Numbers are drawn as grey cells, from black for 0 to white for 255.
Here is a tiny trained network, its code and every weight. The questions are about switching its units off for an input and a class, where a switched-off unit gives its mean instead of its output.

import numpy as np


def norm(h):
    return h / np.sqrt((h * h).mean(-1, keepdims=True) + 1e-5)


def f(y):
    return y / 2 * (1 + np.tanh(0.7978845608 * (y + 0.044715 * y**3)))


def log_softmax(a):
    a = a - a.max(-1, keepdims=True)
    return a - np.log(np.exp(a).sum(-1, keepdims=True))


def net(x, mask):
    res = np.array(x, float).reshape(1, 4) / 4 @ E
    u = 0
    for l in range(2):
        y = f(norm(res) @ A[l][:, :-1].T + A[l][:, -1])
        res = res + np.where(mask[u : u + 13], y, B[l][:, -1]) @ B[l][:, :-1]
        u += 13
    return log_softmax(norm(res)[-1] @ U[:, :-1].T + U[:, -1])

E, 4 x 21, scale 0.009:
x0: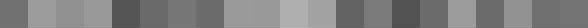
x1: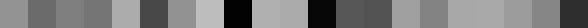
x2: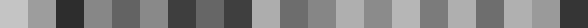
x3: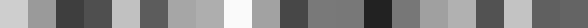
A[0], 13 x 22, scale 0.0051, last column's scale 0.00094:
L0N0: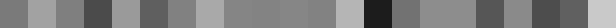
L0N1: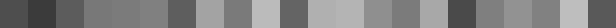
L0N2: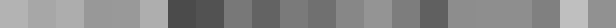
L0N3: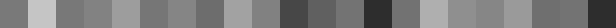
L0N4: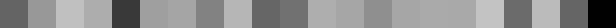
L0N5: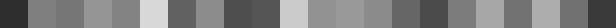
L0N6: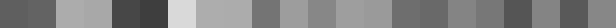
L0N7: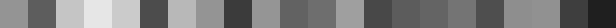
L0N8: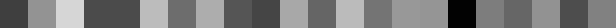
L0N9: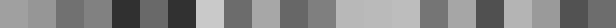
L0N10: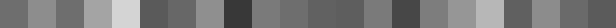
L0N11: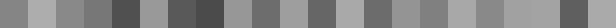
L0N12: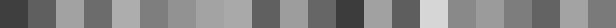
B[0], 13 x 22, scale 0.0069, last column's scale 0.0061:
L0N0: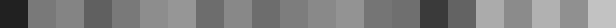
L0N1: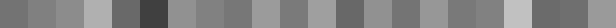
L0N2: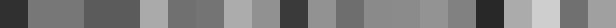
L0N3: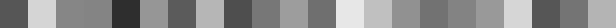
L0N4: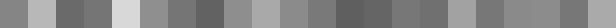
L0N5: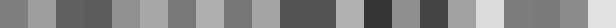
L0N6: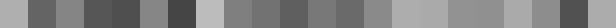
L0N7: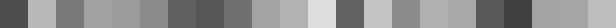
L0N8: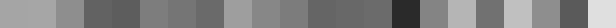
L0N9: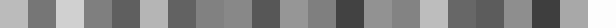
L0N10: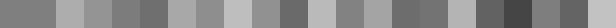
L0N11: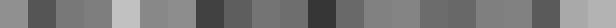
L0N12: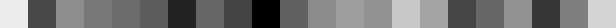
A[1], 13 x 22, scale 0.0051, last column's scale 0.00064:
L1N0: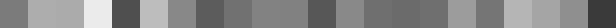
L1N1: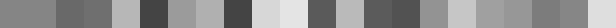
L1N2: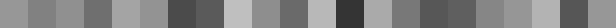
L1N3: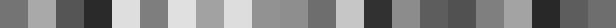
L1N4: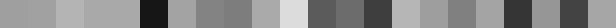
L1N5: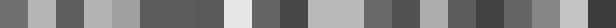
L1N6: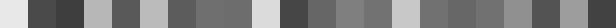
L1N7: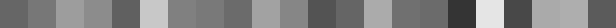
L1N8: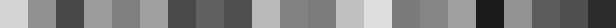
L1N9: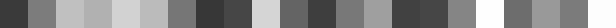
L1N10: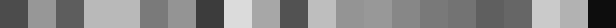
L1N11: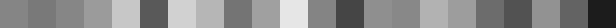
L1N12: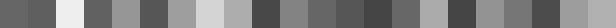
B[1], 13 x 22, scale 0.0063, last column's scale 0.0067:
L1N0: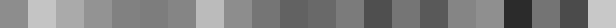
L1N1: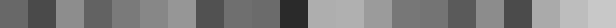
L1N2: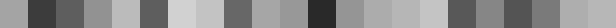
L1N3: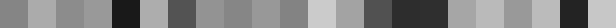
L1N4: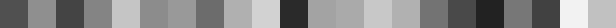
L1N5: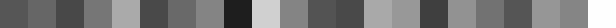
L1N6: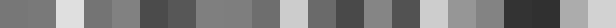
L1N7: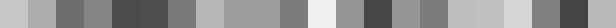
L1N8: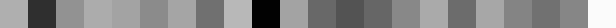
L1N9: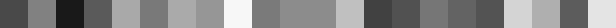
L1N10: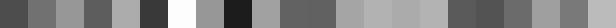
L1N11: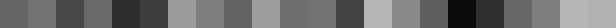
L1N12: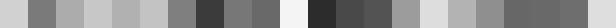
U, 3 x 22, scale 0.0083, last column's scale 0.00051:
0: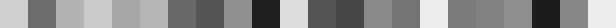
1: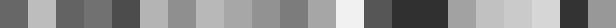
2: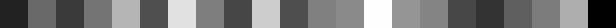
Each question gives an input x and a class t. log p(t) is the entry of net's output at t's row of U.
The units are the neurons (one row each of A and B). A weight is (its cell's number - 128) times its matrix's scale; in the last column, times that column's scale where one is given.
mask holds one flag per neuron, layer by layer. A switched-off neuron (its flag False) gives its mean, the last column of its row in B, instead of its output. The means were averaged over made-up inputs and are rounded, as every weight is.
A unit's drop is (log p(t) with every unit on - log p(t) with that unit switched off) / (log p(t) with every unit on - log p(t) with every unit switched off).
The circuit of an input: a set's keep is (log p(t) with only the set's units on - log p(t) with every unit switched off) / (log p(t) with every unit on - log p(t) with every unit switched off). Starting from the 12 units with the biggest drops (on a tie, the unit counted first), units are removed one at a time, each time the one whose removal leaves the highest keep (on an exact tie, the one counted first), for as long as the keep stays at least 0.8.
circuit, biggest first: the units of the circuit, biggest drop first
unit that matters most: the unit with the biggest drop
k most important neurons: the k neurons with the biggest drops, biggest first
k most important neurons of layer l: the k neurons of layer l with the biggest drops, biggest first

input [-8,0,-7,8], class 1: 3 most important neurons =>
L1N3, L0N9, L0N3
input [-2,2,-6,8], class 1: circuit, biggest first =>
L1N3
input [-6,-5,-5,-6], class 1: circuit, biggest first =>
L0N5, L1N7
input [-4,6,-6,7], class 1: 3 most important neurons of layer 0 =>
L0N9, L0N3, L0N0
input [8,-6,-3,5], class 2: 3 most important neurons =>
L1N5, L0N5, L1N10
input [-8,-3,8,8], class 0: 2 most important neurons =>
L0N9, L1N6
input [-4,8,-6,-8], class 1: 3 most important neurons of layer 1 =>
L1N7, L1N9, L1N5
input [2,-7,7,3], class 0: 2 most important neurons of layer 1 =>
L1N8, L1N6
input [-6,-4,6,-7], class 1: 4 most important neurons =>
L0N5, L0N12, L1N9, L1N7
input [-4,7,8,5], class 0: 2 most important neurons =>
L0N9, L1N8
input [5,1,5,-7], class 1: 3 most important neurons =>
L0N5, L0N12, L1N9
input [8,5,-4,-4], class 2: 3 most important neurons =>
L0N9, L1N4, L0N7
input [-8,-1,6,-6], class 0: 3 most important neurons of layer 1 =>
L1N6, L1N8, L1N3
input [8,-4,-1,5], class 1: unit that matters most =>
L1N3
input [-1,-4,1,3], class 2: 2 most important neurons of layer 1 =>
L1N10, L1N5
